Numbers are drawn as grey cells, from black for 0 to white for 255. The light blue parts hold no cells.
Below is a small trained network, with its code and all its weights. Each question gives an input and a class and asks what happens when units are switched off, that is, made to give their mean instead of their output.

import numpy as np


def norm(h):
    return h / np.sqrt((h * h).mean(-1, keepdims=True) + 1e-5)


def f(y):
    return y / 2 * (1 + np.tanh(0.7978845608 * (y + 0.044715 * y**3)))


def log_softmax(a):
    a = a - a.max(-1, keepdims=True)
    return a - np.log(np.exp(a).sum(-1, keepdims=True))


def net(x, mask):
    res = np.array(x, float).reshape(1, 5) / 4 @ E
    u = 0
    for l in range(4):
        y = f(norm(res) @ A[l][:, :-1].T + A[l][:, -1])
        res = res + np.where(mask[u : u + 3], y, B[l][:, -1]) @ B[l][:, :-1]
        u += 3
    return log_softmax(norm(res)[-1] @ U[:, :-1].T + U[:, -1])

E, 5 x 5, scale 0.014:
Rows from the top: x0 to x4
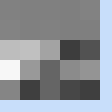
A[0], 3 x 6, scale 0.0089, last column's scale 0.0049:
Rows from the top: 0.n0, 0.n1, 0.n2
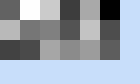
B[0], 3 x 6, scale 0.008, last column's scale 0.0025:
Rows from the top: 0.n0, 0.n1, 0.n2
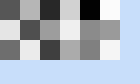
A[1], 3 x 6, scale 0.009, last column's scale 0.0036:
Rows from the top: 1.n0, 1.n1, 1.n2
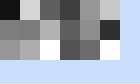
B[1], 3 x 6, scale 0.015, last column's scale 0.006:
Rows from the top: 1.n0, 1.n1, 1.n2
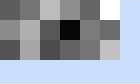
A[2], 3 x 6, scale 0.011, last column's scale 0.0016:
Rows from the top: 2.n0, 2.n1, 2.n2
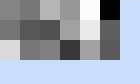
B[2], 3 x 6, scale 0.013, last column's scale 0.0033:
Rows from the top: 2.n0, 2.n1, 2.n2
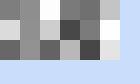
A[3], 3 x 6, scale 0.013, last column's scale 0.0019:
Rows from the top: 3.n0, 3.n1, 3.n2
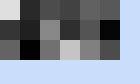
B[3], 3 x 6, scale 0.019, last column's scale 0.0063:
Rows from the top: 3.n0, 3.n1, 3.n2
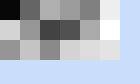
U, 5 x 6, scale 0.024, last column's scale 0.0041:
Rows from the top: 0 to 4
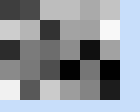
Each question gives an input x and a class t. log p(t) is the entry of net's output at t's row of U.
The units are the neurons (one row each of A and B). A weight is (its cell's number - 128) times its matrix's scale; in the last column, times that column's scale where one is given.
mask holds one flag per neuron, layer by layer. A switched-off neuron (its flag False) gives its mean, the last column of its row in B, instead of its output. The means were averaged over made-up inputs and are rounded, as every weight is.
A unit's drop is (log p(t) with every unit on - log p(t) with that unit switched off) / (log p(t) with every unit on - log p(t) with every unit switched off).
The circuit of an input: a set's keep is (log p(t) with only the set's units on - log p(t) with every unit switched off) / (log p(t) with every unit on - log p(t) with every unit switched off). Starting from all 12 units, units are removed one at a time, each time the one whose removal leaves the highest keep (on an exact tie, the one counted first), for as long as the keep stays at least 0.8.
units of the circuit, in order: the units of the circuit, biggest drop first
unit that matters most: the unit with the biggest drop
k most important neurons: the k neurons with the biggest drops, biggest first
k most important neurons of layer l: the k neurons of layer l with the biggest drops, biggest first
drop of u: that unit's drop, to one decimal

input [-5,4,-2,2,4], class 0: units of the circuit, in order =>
3.n0
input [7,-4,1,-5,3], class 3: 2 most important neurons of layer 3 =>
3.n1; 3.n2
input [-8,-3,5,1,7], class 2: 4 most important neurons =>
3.n0; 1.n0; 2.n2; 2.n0
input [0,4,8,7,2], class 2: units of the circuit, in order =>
3.n1; 3.n0; 3.n2
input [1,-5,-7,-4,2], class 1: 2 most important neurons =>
3.n1; 3.n0
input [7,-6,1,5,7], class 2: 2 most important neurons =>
2.n2; 1.n0
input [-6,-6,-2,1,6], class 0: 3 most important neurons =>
3.n0; 1.n0; 1.n2
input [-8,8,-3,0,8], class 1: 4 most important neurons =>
3.n1; 3.n2; 2.n1; 0.n1
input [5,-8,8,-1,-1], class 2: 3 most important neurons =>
3.n1; 0.n0; 3.n2
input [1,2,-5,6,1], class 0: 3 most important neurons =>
3.n0; 3.n1; 1.n0
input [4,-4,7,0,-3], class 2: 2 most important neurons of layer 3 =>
3.n1; 3.n2
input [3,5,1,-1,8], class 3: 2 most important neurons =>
3.n1; 3.n0
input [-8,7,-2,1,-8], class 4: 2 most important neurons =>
3.n0; 2.n1
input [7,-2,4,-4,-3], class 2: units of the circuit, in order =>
0.n0
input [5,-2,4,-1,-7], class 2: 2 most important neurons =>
3.n1; 3.n2
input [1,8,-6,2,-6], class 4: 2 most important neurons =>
2.n1; 3.n0
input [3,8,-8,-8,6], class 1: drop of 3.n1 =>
0.3
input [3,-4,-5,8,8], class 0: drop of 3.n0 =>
0.4
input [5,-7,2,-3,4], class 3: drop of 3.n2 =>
0.1
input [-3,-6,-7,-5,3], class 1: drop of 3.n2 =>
0.0
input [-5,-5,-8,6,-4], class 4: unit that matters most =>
2.n1
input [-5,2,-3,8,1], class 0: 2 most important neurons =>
3.n0; 3.n1
